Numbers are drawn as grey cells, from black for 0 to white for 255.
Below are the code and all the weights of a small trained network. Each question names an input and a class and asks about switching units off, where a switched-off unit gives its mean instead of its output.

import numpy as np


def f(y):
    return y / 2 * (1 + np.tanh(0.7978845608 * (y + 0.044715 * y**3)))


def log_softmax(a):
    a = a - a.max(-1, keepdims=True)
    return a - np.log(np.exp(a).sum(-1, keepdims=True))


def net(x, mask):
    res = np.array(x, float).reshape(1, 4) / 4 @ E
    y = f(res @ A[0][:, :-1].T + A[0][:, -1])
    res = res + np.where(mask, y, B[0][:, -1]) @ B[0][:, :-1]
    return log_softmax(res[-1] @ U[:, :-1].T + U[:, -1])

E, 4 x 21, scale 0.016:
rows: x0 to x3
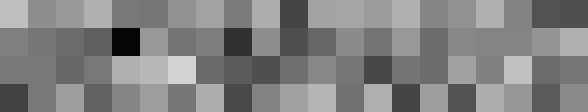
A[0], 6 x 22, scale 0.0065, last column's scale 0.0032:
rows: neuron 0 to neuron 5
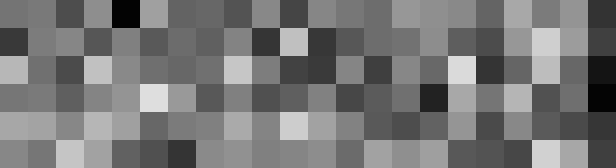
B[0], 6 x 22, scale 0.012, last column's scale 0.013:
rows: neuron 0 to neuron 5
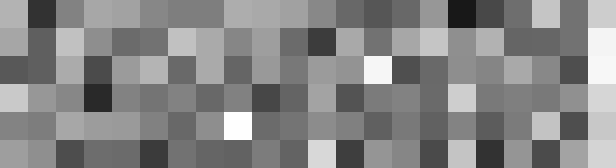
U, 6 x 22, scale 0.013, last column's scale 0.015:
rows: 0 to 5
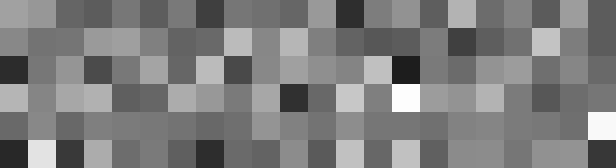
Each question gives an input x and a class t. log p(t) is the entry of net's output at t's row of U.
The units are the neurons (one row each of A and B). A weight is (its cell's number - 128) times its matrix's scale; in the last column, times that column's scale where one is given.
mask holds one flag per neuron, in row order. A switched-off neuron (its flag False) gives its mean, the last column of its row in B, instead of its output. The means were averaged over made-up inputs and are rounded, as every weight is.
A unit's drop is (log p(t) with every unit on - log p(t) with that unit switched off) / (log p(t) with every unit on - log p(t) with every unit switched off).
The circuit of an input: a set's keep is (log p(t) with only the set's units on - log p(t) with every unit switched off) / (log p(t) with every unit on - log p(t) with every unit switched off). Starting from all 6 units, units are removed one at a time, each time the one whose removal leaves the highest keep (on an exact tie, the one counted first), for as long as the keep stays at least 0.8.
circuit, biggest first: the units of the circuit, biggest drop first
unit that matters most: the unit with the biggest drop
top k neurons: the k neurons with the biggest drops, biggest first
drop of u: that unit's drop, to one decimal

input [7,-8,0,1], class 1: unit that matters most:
neuron 1
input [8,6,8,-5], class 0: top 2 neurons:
(neuron 3; neuron 1)
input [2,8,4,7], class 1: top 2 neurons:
(neuron 0; neuron 2)
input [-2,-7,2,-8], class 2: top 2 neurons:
(neuron 2; neuron 0)
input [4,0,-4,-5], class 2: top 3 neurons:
(neuron 2; neuron 1; neuron 3)
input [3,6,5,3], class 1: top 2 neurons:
(neuron 0; neuron 5)
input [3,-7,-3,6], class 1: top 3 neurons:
(neuron 2; neuron 4; neuron 1)
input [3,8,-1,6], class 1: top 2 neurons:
(neuron 0; neuron 2)
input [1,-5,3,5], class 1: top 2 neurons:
(neuron 2; neuron 4)
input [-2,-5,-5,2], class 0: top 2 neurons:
(neuron 5; neuron 0)
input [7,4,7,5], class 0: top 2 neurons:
(neuron 1; neuron 3)
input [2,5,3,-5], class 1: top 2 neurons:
(neuron 0; neuron 1)
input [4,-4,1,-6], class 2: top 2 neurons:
(neuron 2; neuron 1)
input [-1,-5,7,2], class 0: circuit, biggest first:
(neuron 3)
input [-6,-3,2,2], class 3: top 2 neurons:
(neuron 1; neuron 2)
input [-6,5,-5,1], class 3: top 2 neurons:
(neuron 1; neuron 3)
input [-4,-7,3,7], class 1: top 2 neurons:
(neuron 2; neuron 4)
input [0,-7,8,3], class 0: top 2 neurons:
(neuron 3; neuron 0)
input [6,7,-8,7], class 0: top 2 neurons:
(neuron 5; neuron 2)
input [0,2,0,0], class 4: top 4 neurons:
(neuron 1; neuron 2; neuron 4; neuron 5)
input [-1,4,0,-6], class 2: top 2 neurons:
(neuron 2; neuron 4)
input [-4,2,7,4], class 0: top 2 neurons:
(neuron 3; neuron 2)
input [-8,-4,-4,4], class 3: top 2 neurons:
(neuron 1; neuron 2)
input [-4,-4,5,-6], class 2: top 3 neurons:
(neuron 2; neuron 5; neuron 0)
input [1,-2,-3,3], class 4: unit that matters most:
neuron 2
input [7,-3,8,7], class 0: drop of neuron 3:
0.5
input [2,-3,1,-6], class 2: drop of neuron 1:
0.0
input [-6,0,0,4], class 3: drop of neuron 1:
0.6
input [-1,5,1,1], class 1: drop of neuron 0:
0.3
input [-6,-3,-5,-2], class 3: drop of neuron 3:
0.2
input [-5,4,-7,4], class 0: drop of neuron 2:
0.1
